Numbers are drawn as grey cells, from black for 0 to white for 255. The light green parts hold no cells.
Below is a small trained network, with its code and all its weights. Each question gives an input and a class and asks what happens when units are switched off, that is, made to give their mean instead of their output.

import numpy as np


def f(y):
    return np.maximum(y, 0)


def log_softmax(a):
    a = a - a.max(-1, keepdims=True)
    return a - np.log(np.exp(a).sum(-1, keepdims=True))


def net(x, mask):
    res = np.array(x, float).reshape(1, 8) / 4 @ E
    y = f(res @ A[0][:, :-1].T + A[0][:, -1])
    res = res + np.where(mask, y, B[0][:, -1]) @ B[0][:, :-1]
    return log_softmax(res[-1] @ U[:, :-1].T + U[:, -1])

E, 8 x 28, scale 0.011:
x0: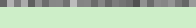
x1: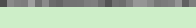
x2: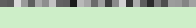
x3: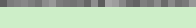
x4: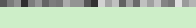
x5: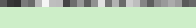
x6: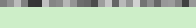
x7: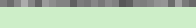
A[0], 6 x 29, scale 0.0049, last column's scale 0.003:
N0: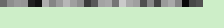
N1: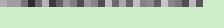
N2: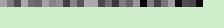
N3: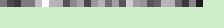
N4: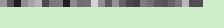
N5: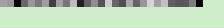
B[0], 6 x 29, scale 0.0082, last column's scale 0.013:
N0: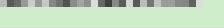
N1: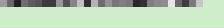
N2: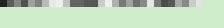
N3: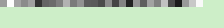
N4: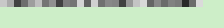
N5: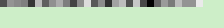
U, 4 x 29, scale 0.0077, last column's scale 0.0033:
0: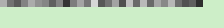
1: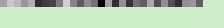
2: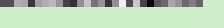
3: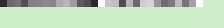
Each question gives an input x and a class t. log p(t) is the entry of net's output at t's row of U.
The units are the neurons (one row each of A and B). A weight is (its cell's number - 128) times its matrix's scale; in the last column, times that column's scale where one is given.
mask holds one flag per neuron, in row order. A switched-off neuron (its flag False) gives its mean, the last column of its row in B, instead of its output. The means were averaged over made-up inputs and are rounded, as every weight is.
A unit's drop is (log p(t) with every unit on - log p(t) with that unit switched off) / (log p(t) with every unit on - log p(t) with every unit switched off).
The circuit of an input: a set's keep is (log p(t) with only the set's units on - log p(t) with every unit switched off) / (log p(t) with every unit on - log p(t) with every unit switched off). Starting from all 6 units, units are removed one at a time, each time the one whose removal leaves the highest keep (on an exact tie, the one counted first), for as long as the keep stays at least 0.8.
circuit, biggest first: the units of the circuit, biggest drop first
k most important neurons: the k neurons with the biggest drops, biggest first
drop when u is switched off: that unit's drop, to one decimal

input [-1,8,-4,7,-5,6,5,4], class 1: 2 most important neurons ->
[N3; N4]
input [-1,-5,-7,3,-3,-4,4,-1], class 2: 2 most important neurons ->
[N5; N3]
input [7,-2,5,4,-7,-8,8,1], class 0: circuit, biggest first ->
[N0; N1]
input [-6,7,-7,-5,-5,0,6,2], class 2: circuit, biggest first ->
[N5]
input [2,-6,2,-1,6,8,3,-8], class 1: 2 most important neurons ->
[N3; N2]
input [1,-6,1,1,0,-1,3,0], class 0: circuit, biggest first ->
[N3; N5; N2]
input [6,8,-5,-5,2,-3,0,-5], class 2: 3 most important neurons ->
[N5; N3; N2]
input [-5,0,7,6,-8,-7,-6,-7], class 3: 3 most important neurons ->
[N2; N3; N5]
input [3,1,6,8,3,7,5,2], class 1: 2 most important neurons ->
[N3; N5]
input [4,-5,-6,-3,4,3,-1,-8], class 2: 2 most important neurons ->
[N5; N2]
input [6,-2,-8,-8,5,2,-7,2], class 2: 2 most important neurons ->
[N5; N0]
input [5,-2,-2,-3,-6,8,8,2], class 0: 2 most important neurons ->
[N0; N1]
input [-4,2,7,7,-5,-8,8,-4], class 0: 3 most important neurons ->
[N0; N3; N1]
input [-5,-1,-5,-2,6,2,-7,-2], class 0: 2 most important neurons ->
[N2; N4]
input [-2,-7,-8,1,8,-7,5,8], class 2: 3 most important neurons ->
[N5; N3; N2]
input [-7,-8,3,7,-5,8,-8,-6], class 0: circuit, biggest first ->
[N4]
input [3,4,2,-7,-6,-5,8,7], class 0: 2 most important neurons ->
[N0; N1]
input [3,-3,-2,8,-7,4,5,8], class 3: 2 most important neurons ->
[N2; N4]
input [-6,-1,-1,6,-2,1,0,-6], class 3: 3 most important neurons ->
[N3; N5; N0]
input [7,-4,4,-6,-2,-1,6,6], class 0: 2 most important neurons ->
[N0; N5]
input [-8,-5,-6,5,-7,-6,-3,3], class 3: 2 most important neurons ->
[N2; N3]
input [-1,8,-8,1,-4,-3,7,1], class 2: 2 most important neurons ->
[N5; N4]
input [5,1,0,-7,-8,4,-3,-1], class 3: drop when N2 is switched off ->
1.0
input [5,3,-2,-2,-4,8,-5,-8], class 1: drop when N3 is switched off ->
1.1
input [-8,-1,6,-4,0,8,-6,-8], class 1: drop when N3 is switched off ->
0.8
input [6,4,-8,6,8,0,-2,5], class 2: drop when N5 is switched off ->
0.8
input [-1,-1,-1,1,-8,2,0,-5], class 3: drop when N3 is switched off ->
0.0
